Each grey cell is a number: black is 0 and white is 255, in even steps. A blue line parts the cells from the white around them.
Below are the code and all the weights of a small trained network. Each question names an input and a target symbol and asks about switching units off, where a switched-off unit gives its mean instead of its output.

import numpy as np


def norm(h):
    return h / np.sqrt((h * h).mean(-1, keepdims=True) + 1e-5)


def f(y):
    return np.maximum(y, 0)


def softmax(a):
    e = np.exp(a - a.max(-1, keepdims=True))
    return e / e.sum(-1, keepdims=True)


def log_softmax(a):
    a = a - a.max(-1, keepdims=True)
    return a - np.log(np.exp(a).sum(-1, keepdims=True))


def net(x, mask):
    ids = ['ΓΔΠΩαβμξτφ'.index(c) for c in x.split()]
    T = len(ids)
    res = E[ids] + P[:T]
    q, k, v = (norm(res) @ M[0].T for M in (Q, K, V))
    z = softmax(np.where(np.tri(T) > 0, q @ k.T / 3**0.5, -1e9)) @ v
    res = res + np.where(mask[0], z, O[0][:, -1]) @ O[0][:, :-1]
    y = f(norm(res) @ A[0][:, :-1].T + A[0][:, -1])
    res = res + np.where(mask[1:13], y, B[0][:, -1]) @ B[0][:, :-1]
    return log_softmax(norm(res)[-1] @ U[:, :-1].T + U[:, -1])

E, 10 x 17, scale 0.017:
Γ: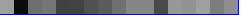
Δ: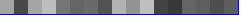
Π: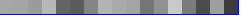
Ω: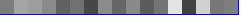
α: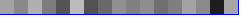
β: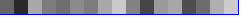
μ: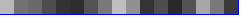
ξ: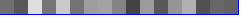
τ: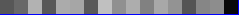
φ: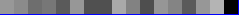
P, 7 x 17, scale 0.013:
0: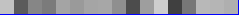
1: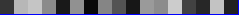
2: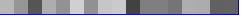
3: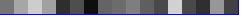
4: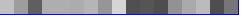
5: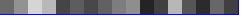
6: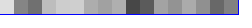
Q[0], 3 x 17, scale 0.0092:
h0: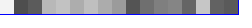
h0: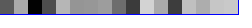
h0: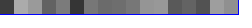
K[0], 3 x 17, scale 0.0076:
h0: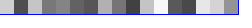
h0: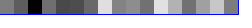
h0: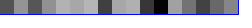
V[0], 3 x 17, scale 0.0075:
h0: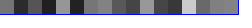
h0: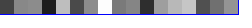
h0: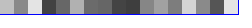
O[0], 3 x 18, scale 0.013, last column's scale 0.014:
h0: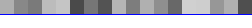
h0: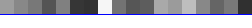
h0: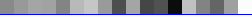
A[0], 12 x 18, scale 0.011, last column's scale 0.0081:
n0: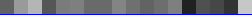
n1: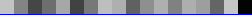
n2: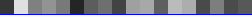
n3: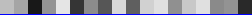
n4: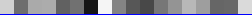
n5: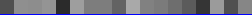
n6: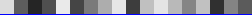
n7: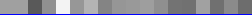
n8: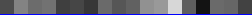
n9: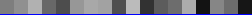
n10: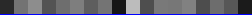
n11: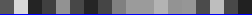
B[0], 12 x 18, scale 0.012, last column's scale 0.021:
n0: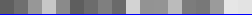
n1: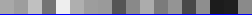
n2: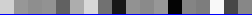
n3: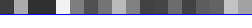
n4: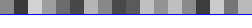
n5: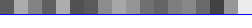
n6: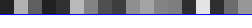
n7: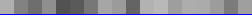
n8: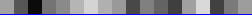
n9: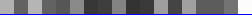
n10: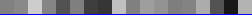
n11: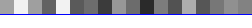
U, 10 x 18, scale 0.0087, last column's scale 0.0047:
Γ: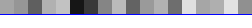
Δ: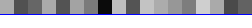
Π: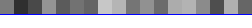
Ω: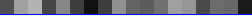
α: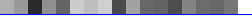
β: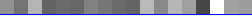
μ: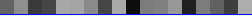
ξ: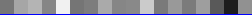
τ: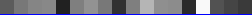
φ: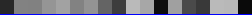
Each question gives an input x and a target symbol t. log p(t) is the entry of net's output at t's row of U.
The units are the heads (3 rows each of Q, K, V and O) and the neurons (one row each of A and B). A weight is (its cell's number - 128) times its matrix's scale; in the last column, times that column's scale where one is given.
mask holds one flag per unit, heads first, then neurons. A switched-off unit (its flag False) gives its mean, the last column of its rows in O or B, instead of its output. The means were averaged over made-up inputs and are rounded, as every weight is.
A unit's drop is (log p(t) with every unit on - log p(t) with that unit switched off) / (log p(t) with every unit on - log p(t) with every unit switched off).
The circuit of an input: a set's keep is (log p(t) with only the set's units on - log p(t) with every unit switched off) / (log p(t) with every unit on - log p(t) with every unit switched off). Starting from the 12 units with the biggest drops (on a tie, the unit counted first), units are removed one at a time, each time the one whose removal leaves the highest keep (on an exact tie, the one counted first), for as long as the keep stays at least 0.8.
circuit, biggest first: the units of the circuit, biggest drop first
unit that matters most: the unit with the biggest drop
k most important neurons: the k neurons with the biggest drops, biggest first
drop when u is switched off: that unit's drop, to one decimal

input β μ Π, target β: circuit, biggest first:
[h0; n4]
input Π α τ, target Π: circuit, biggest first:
[h0; n8; n0]
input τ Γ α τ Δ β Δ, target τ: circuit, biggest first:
[h0; n6]
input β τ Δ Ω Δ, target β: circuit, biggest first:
[h0; n4]
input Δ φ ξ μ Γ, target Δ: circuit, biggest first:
[h0]
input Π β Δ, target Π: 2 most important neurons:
[n8; n0]
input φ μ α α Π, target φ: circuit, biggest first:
[h0; n9]
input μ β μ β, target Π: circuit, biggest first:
[h0; n8]
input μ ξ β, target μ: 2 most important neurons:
[n3; n6]
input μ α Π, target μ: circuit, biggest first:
[h0; n3; n6]
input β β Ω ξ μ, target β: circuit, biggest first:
[h0; n4]
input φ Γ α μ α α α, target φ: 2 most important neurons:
[n9; n10]
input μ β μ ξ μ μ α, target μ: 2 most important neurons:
[n3; n6]
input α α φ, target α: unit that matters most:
h0
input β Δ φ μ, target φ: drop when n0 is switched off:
0.1
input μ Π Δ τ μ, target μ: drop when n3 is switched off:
0.6
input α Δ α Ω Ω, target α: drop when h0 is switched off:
0.2
